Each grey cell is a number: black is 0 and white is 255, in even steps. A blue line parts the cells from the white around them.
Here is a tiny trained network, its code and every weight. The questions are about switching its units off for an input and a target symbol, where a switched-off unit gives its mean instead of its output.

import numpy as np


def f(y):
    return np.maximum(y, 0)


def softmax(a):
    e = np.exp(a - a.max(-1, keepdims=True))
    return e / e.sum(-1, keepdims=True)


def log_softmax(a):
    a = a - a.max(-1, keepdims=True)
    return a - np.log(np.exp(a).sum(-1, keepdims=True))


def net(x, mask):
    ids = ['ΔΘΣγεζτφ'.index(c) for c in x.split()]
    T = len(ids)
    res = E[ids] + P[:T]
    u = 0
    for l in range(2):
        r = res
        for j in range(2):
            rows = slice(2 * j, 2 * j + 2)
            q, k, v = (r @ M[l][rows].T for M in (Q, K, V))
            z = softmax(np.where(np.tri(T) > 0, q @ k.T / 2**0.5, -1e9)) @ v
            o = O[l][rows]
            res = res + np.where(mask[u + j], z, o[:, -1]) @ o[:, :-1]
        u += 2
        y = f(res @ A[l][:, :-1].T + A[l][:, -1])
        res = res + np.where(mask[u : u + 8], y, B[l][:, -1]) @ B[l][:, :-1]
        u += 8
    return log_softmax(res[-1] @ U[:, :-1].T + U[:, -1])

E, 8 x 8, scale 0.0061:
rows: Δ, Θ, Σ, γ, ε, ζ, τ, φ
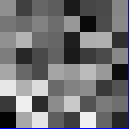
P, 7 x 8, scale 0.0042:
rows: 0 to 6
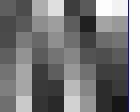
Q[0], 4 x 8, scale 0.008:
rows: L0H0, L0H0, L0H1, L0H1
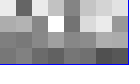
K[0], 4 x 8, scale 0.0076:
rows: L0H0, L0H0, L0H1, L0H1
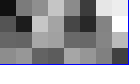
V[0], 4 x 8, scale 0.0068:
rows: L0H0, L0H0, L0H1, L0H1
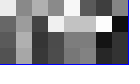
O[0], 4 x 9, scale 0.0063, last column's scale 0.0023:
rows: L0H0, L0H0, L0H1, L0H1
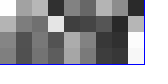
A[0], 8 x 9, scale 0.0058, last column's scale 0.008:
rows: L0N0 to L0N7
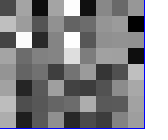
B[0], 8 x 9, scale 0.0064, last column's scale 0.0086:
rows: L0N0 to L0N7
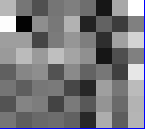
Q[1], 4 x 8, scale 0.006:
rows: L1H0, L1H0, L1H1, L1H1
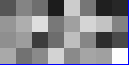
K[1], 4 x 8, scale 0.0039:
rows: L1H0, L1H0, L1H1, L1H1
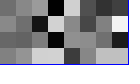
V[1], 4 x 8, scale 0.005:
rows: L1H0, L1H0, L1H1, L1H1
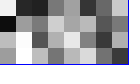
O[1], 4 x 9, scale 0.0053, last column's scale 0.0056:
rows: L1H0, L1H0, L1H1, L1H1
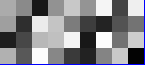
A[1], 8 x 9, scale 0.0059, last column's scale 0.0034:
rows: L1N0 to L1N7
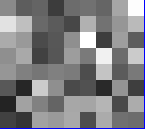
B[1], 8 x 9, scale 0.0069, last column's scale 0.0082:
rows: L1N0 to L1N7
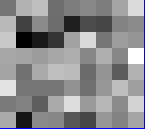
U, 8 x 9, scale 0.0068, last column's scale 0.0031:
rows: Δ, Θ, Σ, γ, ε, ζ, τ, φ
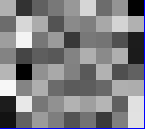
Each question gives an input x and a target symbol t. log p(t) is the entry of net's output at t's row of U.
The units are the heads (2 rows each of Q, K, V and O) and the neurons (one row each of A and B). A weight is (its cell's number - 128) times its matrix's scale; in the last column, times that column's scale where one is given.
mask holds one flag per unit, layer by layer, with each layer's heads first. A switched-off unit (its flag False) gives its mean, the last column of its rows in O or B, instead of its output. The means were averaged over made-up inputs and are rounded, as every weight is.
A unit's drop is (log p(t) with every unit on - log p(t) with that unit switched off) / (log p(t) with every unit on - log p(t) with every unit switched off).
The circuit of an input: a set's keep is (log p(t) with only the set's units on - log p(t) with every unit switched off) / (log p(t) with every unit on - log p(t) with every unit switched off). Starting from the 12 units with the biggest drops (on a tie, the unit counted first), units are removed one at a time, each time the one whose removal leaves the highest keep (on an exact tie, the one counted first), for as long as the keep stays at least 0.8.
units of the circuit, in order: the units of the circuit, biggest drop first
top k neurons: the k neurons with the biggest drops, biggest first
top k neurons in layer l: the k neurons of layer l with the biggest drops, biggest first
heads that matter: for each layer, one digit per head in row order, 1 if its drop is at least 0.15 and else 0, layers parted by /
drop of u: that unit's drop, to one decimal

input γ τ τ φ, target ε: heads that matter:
00 / 11
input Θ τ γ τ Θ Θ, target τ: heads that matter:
00 / 10
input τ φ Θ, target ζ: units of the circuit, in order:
(L1H0; L1N5; L0N0; L0N5)
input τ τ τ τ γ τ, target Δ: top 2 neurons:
(L0N7; L1N2)
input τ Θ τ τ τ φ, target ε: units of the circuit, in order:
(L0N0; L0N2; L1H1; L1N7)
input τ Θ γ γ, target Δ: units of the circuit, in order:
(L1H1; L1N2)
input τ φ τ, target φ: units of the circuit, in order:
(L1H0; L1N3; L0H0)
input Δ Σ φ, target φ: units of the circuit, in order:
(L1H0; L0H0)
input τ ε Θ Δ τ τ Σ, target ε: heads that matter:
01 / 01
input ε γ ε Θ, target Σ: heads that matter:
10 / 01
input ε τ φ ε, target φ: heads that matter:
00 / 11
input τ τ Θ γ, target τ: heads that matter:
00 / 11
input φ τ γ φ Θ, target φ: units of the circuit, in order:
(L1N3; L1H0; L0H0)
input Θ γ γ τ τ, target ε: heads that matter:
01 / 11
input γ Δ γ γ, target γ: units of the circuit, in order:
(L1H1; L1N2; L0H0)
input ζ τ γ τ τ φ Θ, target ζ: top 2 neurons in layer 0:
(L0N0; L0N5)
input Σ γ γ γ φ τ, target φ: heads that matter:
01 / 10
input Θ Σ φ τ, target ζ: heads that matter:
00 / 10
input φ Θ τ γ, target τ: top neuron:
(L0N4)
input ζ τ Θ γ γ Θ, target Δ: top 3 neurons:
(L1N2; L0N7; L0N5)
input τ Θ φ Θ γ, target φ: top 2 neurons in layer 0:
(L0N0; L0N5)
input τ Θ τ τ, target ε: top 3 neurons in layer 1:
(L1N7; L1N0; L1N4)
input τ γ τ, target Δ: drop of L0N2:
0.2
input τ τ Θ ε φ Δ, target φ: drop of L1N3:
0.3
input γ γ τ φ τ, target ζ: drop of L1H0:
0.9
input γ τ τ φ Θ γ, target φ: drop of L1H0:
0.5
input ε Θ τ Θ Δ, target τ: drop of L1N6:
0.1
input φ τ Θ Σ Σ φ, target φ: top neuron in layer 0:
(L0N0)
